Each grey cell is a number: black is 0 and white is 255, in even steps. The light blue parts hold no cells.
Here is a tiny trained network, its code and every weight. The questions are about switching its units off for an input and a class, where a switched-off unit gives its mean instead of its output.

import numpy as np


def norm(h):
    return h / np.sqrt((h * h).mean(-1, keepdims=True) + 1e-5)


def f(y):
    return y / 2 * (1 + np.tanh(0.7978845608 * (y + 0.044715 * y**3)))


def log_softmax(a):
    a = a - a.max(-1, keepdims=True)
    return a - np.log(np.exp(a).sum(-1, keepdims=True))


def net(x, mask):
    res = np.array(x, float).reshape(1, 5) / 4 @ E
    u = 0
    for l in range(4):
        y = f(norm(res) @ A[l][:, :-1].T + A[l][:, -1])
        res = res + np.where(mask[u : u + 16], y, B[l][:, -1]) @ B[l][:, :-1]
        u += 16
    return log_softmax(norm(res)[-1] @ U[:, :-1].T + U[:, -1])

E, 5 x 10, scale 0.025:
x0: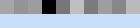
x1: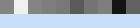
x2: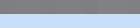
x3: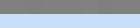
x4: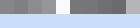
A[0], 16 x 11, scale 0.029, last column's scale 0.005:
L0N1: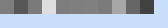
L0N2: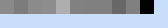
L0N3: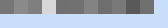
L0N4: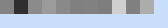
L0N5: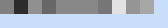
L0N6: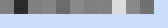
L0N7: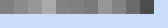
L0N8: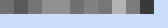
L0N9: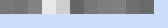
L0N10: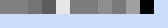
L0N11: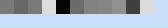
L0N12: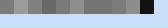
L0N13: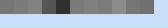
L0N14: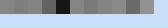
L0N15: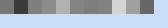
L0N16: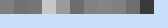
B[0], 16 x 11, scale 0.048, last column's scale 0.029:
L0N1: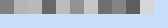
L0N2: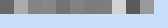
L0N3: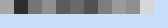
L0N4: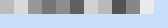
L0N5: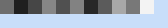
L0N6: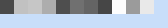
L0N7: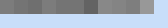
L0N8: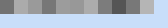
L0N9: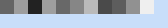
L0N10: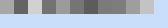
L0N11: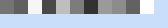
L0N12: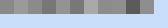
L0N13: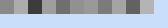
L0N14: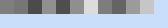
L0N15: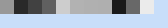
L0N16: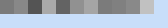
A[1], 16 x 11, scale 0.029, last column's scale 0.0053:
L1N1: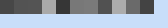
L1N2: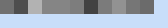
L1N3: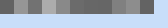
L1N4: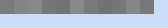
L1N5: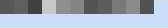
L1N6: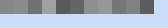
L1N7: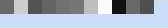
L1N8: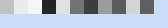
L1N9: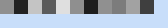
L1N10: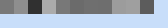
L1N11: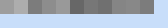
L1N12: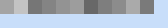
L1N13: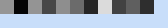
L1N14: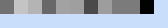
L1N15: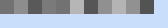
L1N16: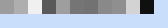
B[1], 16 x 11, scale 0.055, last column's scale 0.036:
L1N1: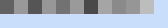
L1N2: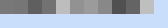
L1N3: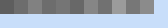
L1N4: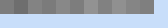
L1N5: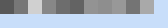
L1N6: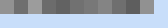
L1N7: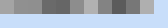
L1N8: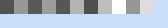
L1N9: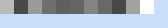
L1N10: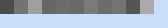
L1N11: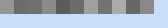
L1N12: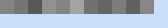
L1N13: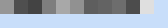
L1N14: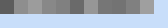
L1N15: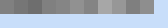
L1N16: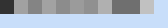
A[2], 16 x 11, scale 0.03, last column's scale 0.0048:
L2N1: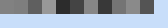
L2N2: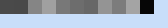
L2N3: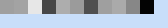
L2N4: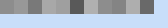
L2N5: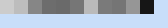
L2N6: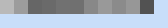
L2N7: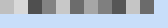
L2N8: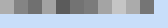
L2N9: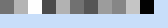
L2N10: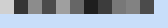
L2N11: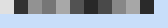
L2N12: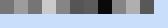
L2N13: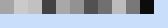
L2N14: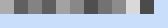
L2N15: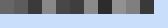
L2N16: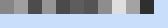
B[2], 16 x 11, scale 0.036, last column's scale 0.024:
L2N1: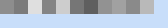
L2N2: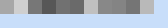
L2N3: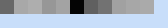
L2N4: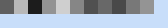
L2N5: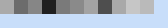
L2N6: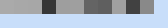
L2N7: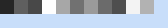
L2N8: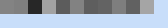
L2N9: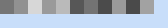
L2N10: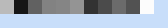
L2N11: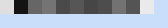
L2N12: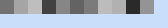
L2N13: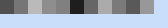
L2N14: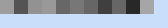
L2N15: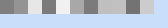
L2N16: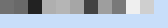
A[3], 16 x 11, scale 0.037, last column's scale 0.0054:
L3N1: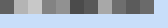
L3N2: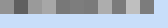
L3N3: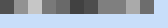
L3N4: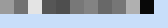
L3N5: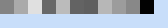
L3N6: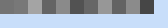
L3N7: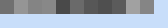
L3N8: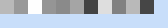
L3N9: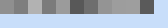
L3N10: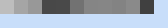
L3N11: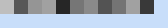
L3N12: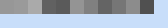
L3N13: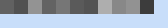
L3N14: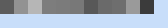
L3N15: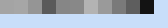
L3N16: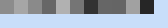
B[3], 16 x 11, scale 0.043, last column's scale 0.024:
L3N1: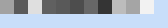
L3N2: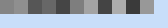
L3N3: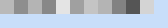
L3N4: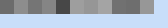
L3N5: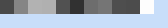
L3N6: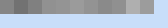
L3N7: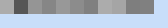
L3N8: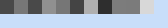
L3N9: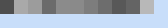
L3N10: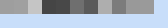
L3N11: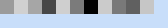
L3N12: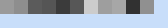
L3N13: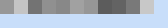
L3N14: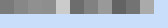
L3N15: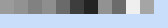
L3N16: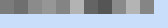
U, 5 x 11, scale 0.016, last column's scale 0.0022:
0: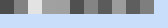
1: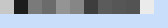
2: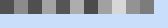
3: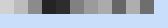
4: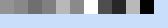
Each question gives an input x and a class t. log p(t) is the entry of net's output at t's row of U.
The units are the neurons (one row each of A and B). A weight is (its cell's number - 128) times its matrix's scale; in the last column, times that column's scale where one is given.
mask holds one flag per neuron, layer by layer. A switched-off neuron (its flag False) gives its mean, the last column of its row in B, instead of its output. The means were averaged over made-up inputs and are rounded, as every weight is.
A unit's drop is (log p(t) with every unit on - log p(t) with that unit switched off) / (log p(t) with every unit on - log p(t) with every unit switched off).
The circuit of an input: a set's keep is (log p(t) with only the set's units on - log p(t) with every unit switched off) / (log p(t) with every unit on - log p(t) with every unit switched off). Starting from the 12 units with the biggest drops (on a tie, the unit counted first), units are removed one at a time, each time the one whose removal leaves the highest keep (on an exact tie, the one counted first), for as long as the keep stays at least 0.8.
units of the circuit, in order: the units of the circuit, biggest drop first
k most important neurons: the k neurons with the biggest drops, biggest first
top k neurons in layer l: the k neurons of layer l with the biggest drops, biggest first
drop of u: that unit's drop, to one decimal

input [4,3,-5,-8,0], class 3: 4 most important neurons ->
L0N6, L0N11, L0N5, L0N3
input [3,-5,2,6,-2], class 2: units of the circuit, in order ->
L0N5, L0N6
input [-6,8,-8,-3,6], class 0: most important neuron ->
L1N8
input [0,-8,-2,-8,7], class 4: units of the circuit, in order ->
L0N11, L0N4
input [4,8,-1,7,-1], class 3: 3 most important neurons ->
L0N6, L0N5, L0N11
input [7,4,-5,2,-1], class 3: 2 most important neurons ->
L0N6, L0N5
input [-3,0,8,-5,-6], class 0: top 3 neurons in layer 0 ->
L0N11, L0N5, L0N15
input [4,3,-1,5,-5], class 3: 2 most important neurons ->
L0N5, L0N6
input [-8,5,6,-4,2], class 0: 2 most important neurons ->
L0N9, L1N8
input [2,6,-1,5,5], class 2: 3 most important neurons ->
L0N5, L1N8, L0N15
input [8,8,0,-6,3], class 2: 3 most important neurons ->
L0N5, L1N8, L0N15
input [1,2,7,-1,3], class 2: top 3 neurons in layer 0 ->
L0N5, L0N10, L0N15
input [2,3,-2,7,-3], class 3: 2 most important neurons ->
L0N6, L0N5
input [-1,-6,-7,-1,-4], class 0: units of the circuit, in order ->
L0N6
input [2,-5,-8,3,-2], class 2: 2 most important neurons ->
L0N5, L0N6
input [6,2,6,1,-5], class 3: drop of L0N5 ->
0.7
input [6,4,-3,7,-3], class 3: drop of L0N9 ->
0.0
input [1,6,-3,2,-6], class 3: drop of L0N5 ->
0.7
